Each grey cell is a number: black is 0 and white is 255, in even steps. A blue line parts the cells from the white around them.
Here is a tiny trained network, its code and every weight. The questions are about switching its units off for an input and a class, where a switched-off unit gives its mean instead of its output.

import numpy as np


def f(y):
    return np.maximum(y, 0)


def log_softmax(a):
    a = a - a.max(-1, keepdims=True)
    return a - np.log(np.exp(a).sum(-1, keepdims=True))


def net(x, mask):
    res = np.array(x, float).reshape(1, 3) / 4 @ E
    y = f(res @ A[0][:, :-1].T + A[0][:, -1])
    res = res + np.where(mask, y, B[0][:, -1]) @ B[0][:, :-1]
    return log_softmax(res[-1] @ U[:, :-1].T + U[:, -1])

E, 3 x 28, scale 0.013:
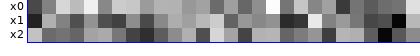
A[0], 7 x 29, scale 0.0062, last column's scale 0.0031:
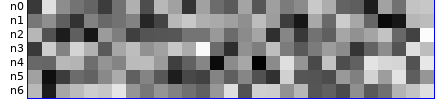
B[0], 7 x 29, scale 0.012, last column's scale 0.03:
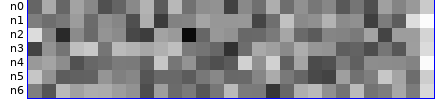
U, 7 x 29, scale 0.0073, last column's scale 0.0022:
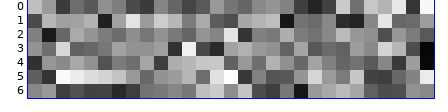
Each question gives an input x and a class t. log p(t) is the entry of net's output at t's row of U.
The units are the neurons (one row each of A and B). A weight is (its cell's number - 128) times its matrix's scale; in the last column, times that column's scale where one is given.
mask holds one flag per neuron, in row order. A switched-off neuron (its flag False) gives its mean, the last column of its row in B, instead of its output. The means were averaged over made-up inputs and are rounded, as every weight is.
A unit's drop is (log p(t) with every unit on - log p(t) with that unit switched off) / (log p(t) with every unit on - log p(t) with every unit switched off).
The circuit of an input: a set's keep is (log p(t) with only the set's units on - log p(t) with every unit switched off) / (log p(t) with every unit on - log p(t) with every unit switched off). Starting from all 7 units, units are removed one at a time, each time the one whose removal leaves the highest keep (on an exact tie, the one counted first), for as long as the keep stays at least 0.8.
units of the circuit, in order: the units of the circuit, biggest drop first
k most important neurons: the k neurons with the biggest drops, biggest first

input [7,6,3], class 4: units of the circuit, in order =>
n1
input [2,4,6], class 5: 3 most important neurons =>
n4; n0; n5
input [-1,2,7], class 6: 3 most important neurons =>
n3; n6; n1
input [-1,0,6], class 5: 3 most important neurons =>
n4; n5; n0
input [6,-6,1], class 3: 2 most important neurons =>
n4; n1
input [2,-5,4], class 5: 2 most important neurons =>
n6; n4
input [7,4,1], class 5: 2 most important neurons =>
n4; n6
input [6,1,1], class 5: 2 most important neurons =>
n4; n6
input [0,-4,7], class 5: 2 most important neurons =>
n6; n4
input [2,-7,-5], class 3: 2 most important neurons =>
n2; n4
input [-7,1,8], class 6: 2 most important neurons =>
n1; n4
